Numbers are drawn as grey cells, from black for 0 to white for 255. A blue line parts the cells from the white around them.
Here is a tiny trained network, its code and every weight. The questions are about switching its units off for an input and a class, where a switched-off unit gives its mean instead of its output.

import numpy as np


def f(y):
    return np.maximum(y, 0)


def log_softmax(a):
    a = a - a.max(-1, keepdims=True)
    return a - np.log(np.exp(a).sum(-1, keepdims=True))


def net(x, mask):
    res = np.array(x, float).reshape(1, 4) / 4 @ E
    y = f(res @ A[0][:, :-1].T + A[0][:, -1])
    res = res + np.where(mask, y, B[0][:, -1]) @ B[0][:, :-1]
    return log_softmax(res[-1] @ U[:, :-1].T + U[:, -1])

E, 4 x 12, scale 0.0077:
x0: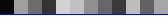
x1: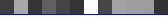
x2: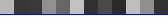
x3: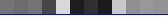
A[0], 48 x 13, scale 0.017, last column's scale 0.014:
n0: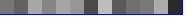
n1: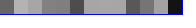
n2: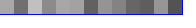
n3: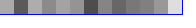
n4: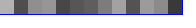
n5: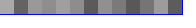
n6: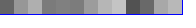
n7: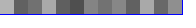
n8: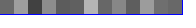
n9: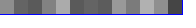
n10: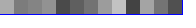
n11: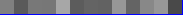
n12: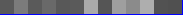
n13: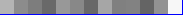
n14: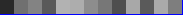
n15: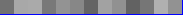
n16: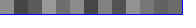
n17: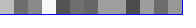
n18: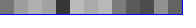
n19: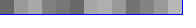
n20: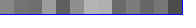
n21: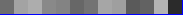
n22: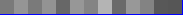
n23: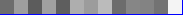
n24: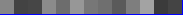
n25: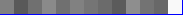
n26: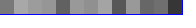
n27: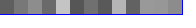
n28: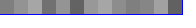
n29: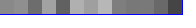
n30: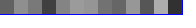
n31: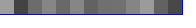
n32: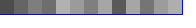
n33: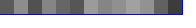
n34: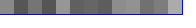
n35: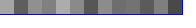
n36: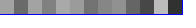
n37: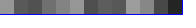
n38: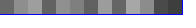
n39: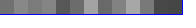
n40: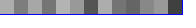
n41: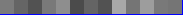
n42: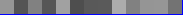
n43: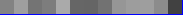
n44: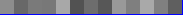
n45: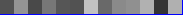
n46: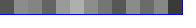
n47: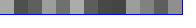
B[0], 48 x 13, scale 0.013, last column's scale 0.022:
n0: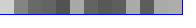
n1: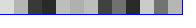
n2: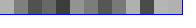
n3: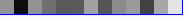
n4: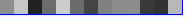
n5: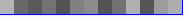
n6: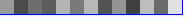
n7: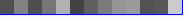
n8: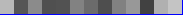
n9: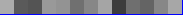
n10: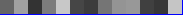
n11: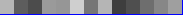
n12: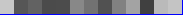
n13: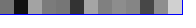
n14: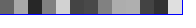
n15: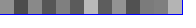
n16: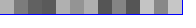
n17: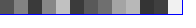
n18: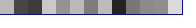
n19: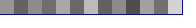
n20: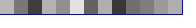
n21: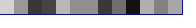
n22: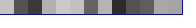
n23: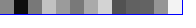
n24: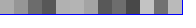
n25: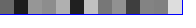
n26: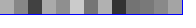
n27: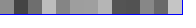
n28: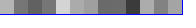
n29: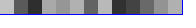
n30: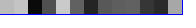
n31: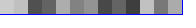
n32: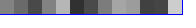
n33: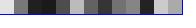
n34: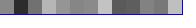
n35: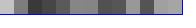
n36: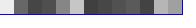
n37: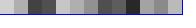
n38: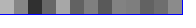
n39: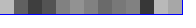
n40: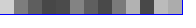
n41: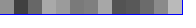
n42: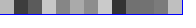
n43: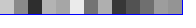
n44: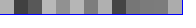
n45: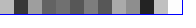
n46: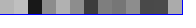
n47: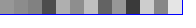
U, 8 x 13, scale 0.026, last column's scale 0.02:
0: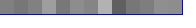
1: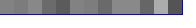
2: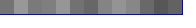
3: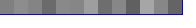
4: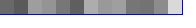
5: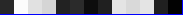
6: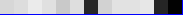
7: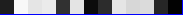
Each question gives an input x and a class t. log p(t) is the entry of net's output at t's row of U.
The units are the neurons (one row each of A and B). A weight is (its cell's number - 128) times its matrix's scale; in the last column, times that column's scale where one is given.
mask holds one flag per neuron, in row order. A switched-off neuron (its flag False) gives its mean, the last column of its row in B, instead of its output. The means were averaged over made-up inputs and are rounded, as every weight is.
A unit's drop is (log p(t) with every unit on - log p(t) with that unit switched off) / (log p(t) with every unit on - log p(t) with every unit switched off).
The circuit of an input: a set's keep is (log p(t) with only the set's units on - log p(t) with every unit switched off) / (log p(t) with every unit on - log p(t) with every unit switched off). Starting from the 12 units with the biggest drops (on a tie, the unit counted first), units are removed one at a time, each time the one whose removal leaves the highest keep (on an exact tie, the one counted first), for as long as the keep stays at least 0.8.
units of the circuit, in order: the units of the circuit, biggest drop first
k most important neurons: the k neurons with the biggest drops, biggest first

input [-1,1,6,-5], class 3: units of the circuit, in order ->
[n47]
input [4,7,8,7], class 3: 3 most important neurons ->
[n37 n47 n24]
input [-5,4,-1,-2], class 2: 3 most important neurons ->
[n10 n17 n3]
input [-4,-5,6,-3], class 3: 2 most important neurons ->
[n47 n16]
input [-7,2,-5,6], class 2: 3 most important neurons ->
[n10 n4 n23]
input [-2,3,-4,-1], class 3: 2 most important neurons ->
[n1 n3]
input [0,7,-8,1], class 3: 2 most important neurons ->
[n1 n6]
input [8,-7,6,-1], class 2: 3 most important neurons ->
[n14 n32 n46]
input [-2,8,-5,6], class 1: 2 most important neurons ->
[n45 n12]
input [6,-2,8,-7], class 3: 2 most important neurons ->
[n47 n16]
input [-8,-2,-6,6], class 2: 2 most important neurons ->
[n10 n4]
